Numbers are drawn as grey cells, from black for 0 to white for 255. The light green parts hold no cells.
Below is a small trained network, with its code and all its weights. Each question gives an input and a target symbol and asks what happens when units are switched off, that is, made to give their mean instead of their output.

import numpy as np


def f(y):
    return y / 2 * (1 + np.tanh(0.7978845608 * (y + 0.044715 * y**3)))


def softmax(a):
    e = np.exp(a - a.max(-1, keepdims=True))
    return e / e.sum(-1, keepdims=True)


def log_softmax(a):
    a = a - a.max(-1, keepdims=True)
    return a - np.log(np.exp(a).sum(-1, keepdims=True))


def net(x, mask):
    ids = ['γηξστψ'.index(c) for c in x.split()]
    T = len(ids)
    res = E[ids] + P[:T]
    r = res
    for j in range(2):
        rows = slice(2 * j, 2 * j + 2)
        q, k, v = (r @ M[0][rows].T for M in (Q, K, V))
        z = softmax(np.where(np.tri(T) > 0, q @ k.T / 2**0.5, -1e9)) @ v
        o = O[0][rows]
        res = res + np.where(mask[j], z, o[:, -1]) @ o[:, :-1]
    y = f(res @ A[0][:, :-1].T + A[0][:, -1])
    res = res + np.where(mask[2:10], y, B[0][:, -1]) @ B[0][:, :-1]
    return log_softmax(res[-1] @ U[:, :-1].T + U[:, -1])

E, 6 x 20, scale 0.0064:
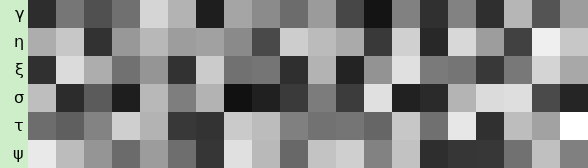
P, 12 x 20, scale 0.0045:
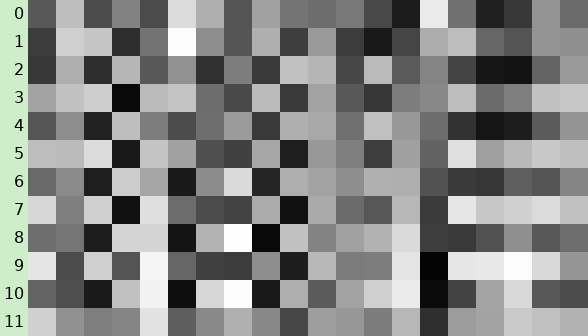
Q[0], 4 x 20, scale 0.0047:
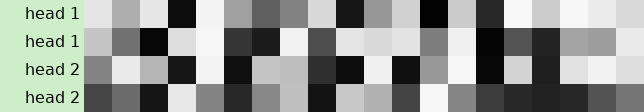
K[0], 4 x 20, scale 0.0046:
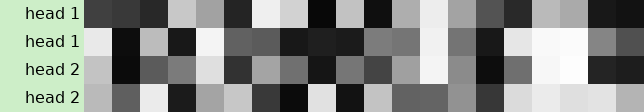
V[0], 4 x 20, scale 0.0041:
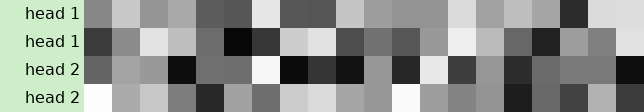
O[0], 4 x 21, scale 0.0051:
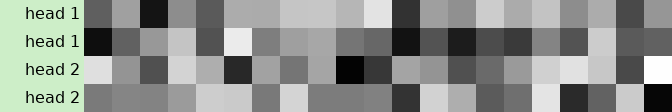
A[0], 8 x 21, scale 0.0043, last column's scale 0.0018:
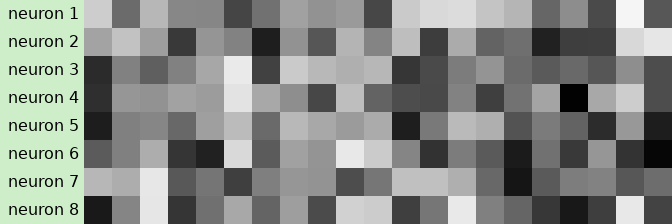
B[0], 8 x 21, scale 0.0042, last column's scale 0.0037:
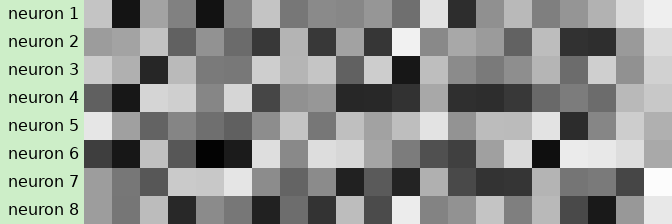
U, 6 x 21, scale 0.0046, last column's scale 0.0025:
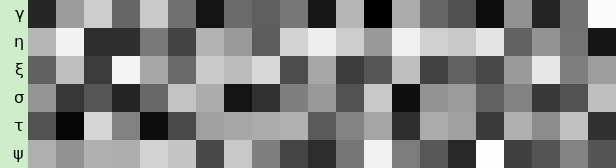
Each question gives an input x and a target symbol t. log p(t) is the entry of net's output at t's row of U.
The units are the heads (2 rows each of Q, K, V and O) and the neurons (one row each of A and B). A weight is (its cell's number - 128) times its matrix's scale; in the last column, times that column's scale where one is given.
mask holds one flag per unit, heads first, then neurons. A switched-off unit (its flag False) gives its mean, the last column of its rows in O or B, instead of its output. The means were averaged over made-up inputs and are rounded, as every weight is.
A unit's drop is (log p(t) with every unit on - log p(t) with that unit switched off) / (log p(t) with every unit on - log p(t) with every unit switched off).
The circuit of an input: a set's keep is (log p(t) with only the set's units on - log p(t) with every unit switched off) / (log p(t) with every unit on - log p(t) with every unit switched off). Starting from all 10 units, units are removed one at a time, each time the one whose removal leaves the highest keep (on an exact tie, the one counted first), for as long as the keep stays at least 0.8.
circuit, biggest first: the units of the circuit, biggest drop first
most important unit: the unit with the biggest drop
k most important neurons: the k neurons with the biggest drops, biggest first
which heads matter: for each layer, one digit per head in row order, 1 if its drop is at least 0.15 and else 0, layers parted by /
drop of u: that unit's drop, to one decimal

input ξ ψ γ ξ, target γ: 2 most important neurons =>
(neuron 1; neuron 8)
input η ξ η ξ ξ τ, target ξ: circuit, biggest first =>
(head 1; neuron 8)
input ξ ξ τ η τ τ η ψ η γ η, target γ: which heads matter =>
11
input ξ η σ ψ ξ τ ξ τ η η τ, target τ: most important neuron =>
(neuron 1)
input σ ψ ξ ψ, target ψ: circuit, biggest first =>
(neuron 7; head 1; neuron 2)
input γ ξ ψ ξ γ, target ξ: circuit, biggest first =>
(head 1; neuron 3)
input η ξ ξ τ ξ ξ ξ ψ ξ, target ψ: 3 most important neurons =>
(neuron 4; neuron 8; neuron 5)
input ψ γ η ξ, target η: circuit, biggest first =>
(head 2; head 1; neuron 5; neuron 8)
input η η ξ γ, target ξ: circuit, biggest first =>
(head 1; neuron 8)
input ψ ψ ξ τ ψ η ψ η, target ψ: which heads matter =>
01
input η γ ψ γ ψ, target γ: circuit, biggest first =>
(head 2; head 1; neuron 2)
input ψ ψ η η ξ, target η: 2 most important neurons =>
(neuron 5; neuron 8)
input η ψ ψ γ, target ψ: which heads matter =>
01
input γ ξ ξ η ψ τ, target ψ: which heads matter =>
11
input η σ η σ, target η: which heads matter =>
10
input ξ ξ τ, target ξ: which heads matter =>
10
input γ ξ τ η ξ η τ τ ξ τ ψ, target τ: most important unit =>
head 2
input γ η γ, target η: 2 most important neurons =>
(neuron 3; neuron 5)
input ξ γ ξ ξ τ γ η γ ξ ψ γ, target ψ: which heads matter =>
11
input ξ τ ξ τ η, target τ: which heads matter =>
11
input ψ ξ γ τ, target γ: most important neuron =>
(neuron 2)
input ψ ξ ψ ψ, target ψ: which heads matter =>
01
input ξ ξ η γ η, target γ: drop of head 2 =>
0.3
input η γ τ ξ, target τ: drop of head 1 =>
1.3
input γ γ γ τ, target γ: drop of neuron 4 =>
0.0
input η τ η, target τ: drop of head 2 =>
1.1
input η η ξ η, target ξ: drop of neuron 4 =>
0.1
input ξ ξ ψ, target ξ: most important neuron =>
(neuron 8)
